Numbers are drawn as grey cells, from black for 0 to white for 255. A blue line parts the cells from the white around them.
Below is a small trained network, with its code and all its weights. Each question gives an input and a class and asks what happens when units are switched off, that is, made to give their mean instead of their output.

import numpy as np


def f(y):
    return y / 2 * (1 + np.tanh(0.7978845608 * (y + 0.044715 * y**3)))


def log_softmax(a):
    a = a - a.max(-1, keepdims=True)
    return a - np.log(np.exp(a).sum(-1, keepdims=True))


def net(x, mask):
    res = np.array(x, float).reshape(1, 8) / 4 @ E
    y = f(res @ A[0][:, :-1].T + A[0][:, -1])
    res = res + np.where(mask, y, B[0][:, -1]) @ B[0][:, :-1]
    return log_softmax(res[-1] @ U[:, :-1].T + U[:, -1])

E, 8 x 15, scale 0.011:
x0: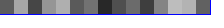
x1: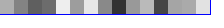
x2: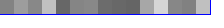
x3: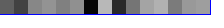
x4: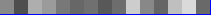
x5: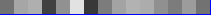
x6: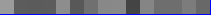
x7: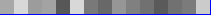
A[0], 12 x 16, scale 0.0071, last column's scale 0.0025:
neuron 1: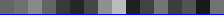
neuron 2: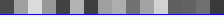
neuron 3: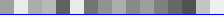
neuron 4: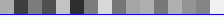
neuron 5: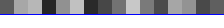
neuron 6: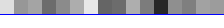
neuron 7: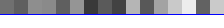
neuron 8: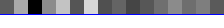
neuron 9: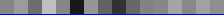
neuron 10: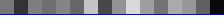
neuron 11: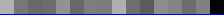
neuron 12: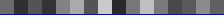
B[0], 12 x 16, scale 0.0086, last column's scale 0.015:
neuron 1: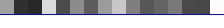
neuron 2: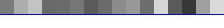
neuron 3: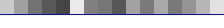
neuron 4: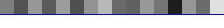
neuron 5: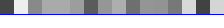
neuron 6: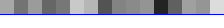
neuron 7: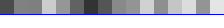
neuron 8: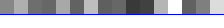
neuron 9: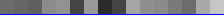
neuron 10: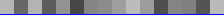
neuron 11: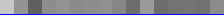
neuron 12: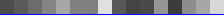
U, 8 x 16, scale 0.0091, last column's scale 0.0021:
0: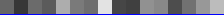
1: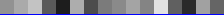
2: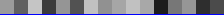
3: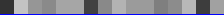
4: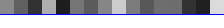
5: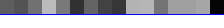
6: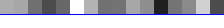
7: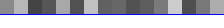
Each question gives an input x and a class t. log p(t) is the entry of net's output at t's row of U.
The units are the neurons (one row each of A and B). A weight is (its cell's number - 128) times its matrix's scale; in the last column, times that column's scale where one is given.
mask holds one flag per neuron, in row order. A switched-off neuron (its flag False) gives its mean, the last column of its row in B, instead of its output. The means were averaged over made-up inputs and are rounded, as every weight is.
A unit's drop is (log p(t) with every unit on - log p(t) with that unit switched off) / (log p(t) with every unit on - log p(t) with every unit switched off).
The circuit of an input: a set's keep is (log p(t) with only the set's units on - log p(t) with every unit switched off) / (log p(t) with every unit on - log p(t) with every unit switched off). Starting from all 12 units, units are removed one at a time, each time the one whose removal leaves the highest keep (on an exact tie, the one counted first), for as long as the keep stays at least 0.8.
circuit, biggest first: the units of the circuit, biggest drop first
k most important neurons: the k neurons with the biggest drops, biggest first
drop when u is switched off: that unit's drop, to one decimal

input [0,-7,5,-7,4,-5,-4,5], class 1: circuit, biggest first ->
neuron 3
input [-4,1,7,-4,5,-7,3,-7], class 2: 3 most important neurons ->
neuron 10; neuron 7; neuron 4
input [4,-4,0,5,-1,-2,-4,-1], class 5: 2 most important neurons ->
neuron 7; neuron 5
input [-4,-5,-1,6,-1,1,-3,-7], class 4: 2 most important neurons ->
neuron 1; neuron 2
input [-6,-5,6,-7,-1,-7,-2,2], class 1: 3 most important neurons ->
neuron 3; neuron 2; neuron 10
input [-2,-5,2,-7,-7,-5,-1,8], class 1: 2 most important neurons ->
neuron 3; neuron 2
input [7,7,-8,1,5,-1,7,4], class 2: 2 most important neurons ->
neuron 6; neuron 10
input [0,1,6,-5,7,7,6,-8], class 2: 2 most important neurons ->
neuron 10; neuron 4
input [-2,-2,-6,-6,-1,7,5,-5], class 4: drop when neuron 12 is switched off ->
0.0
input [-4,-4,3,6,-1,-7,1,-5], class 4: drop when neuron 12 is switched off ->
-0.1
